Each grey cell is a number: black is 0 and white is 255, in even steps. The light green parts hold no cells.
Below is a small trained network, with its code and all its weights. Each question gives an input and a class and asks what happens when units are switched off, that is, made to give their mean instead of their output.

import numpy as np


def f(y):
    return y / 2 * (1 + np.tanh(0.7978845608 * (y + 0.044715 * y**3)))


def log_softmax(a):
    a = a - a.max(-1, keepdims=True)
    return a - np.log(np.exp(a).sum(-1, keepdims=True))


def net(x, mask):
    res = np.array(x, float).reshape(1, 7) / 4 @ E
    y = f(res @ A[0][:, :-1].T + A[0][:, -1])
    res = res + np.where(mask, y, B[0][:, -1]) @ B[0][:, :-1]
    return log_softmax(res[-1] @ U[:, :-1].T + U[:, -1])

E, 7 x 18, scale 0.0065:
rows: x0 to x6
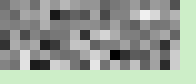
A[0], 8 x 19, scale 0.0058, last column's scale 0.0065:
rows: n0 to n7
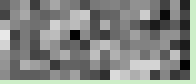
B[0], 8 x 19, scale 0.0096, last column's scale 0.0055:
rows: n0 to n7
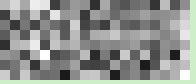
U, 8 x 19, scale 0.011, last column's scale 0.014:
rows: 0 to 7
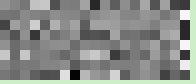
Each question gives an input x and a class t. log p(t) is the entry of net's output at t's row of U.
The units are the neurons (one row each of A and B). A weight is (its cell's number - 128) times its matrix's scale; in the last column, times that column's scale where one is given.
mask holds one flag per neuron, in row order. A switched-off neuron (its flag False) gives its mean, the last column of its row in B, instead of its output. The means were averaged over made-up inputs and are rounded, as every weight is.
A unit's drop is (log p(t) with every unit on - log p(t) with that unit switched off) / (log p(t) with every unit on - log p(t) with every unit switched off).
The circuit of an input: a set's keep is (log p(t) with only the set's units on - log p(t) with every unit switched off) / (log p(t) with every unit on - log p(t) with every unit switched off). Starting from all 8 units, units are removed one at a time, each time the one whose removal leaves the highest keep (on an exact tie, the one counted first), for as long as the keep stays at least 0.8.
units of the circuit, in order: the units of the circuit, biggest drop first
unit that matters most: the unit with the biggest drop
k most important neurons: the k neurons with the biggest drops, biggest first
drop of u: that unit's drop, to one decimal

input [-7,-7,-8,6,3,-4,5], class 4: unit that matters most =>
n6
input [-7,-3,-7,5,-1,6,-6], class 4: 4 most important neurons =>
n5, n7, n0, n4
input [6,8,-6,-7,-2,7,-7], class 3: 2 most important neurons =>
n6, n5
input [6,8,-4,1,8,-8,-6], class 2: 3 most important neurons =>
n1, n5, n2
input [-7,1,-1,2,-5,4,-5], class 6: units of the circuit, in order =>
n5, n7
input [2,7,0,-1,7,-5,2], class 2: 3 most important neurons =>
n1, n2, n5
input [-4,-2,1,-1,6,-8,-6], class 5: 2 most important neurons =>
n7, n5
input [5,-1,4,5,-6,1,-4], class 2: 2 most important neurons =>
n4, n5
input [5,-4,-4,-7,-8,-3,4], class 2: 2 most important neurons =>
n3, n4
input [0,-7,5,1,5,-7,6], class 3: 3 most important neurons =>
n2, n3, n4
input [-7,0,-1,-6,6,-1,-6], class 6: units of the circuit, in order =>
n5, n3, n1
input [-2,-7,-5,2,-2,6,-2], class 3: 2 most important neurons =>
n2, n7
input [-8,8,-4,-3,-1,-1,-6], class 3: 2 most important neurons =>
n6, n5
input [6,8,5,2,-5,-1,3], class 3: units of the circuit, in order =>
n6
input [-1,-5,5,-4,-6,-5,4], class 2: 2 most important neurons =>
n3, n4
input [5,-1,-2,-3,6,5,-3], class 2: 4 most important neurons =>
n1, n7, n5, n2
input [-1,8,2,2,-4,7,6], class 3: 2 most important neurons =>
n6, n7
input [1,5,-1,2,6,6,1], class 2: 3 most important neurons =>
n1, n7, n5
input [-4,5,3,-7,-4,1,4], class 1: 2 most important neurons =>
n3, n2
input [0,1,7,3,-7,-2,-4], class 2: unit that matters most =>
n4
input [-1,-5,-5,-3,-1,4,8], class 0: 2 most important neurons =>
n5, n0
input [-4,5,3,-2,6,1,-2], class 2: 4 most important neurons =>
n1, n5, n7, n2
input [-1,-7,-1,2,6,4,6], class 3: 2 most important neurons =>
n2, n3
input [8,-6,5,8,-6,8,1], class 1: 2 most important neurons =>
n7, n3
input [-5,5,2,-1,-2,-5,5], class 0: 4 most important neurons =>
n5, n0, n2, n1
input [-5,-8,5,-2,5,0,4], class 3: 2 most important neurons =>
n2, n3
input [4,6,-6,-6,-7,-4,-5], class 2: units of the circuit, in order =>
n3
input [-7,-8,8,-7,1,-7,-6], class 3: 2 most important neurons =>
n2, n5
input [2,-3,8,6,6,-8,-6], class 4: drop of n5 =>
0.3
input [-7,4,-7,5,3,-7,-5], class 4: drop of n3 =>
0.0
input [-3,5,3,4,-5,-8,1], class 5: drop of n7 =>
1.0
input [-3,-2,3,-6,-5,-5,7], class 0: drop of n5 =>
0.9
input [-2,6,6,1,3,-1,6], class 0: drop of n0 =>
0.2
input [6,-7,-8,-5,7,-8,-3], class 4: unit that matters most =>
n7
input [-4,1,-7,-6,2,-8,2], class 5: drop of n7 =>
1.0
